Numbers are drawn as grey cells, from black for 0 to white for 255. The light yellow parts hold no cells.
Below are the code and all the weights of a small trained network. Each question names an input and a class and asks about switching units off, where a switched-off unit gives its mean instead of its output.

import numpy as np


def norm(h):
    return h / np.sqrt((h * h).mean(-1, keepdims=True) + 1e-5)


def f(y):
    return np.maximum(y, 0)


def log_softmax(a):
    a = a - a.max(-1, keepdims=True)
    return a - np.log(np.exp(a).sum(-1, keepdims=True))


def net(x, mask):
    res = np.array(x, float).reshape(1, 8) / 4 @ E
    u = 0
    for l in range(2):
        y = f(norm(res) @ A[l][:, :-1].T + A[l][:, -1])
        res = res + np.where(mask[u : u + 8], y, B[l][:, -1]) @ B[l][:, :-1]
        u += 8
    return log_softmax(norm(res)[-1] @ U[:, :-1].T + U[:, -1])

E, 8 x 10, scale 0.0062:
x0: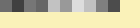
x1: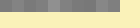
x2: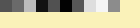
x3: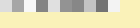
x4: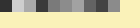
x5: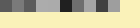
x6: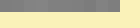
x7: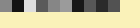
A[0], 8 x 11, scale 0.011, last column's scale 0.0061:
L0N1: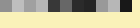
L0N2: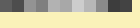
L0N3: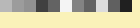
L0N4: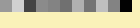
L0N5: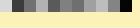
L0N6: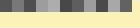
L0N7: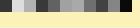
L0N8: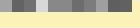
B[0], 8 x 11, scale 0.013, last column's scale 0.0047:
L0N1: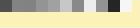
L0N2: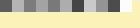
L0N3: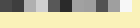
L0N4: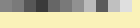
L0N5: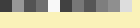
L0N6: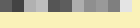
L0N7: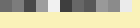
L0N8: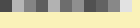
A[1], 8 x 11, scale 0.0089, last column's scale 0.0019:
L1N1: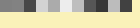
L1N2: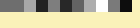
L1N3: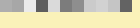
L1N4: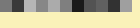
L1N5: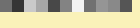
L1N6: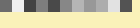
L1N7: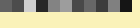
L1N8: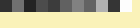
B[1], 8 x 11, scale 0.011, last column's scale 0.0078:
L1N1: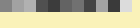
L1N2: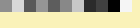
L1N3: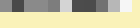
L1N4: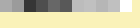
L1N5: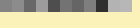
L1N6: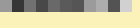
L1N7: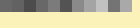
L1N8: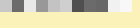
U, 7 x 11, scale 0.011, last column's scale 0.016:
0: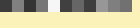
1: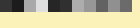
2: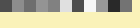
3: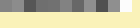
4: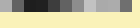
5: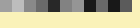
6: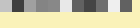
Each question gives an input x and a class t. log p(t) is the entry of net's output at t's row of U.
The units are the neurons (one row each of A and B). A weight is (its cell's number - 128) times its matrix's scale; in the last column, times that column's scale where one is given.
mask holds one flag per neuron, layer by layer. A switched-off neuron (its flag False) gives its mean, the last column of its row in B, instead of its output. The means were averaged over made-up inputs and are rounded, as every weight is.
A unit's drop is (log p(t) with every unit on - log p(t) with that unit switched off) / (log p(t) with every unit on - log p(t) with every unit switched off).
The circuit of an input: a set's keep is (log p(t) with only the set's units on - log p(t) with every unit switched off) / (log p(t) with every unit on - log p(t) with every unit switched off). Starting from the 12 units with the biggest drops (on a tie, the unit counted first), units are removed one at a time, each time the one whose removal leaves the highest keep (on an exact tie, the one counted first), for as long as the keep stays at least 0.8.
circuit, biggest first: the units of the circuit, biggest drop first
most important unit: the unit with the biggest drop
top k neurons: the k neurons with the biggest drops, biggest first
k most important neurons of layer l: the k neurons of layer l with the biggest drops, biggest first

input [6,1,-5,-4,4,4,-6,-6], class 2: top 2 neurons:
(L0N2; L1N4)
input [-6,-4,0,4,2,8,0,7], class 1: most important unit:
L0N6
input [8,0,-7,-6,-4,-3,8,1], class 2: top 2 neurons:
(L0N2; L1N2)
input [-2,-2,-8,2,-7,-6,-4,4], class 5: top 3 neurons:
(L1N1; L0N7; L1N8)
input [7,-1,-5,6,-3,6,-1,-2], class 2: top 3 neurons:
(L0N2; L0N3; L1N8)
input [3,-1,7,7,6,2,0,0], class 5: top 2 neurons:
(L1N2; L1N8)
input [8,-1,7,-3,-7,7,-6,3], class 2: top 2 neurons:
(L0N2; L0N3)
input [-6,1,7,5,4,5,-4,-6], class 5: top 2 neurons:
(L1N2; L0N3)
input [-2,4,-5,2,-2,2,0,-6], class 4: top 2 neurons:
(L0N4; L1N6)
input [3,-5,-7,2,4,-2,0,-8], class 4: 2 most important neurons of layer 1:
(L1N6; L1N2)
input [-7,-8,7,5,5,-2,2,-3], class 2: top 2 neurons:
(L0N1; L1N1)
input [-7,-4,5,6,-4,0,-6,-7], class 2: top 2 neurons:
(L0N1; L1N4)
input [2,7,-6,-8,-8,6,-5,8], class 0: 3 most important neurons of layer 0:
(L0N8; L0N3; L0N4)
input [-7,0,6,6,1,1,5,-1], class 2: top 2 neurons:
(L0N1; L1N8)
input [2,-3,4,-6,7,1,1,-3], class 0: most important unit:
L0N7
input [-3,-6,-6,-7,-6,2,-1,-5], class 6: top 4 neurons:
(L1N8; L1N2; L0N7; L1N4)
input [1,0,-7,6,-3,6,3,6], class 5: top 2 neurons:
(L1N1; L0N3)
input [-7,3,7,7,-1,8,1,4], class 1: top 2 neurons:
(L0N6; L1N8)
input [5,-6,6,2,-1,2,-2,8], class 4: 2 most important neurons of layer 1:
(L1N4; L1N7)
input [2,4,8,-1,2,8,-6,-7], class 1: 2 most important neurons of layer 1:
(L1N4; L1N1)
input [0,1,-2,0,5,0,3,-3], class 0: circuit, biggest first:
(L0N7)
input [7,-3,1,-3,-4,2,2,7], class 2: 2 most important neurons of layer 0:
(L0N2; L0N7)
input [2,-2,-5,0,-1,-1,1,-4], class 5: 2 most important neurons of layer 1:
(L1N1; L1N4)
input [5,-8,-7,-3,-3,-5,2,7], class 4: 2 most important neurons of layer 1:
(L1N4; L1N2)
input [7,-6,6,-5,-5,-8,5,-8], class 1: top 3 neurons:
(L0N3; L1N4; L0N1)
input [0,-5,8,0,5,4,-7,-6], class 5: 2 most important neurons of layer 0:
(L0N3; L0N5)
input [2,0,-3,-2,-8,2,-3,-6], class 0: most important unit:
L0N5
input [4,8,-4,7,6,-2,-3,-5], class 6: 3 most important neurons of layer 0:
(L0N5; L0N8; L0N1)
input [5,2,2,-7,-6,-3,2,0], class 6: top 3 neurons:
(L1N8; L0N7; L0N1)
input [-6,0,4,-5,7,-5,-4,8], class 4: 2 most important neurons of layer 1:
(L1N4; L1N7)
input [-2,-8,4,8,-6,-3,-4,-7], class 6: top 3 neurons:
(L1N3; L1N4; L0N7)
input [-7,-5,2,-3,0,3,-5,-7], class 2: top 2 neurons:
(L0N1; L1N4)
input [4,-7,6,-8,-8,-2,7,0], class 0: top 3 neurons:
(L0N5; L1N3; L1N2)
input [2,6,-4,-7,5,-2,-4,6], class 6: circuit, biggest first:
(L1N8)
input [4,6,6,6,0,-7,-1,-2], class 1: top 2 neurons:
(L0N3; L1N8)
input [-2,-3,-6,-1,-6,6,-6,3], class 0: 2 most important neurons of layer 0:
(L0N8; L0N3)
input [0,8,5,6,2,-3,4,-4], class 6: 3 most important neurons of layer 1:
(L1N3; L1N1; L1N4)
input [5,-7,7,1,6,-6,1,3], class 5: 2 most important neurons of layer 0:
(L0N5; L0N1)
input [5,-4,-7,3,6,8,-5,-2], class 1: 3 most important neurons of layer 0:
(L0N6; L0N5; L0N8)
